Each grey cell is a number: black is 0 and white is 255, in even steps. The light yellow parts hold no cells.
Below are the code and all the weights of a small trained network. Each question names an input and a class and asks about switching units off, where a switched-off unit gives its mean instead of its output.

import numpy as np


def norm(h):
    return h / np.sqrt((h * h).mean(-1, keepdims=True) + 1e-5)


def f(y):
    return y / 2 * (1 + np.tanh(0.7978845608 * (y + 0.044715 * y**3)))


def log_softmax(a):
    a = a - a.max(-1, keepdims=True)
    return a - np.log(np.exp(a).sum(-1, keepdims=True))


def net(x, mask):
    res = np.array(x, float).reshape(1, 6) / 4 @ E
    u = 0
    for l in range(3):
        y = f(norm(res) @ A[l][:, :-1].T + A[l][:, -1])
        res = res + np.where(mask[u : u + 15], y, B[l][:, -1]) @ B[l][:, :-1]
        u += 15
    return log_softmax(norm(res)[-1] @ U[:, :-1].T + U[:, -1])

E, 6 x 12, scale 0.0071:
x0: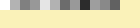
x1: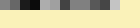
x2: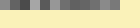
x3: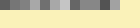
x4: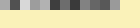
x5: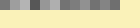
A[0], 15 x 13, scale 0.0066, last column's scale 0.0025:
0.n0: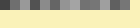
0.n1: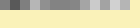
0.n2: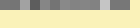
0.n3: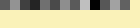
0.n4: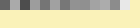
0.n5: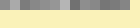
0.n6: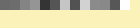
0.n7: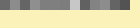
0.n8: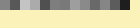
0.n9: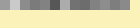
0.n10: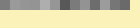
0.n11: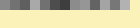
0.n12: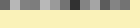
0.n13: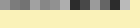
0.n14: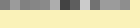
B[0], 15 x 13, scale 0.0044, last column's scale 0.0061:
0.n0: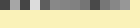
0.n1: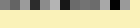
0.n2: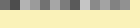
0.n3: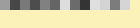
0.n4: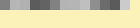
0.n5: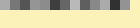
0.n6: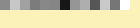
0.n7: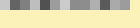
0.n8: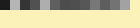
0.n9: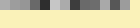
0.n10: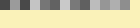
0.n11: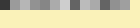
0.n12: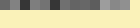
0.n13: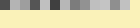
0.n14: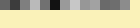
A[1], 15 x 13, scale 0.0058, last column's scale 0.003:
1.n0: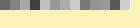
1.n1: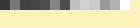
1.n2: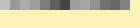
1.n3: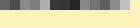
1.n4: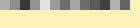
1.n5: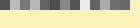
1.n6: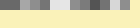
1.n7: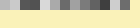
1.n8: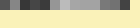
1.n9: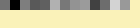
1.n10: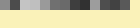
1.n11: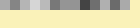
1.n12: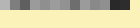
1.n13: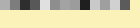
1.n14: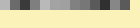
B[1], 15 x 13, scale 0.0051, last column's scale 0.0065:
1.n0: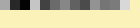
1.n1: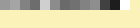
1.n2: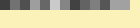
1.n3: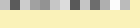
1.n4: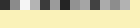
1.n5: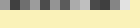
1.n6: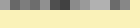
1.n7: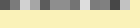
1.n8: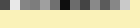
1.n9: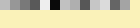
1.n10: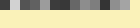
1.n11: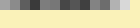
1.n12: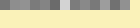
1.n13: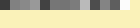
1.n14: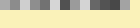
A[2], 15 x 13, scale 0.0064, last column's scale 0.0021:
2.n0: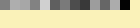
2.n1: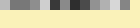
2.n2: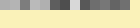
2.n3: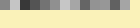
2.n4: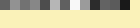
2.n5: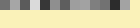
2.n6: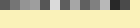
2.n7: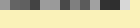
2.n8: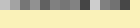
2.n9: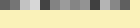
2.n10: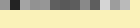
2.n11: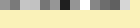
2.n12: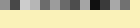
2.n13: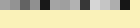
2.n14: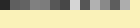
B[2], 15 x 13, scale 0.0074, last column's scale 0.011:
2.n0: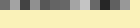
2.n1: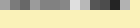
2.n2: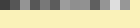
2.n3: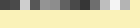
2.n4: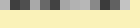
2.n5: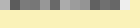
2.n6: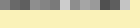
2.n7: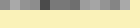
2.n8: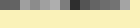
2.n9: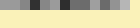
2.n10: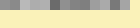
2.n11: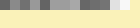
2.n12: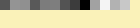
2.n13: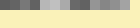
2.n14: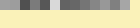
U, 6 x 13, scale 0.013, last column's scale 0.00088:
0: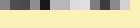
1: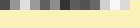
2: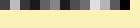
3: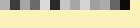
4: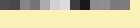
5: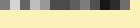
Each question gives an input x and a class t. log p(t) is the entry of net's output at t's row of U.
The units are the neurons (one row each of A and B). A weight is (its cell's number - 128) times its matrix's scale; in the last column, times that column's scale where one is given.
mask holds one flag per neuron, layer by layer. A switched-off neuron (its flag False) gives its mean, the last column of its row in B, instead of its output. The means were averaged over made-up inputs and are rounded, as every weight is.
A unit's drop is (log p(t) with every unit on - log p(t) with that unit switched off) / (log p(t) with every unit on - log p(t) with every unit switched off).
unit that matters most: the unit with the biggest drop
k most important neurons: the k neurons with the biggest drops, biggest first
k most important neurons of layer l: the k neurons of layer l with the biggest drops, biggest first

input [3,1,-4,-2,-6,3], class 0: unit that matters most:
0.n3
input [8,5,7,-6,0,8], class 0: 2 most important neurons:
2.n4, 2.n6
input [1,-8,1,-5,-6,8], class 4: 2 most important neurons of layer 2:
2.n13, 2.n3
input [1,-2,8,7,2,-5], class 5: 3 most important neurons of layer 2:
2.n1, 2.n3, 2.n11
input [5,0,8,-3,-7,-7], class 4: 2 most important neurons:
1.n5, 2.n3
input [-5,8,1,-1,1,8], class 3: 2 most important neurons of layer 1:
1.n9, 1.n3
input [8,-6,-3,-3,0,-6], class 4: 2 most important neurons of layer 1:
1.n1, 1.n8
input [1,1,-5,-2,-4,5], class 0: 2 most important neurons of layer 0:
0.n3, 0.n13
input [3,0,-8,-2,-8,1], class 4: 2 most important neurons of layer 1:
1.n5, 1.n0
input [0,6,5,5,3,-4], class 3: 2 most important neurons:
1.n9, 0.n3
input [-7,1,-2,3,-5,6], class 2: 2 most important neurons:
0.n3, 1.n8
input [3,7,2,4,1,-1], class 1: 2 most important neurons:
2.n12, 0.n4
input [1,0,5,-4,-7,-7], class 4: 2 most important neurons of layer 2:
2.n3, 2.n8
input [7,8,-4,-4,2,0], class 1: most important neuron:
2.n12
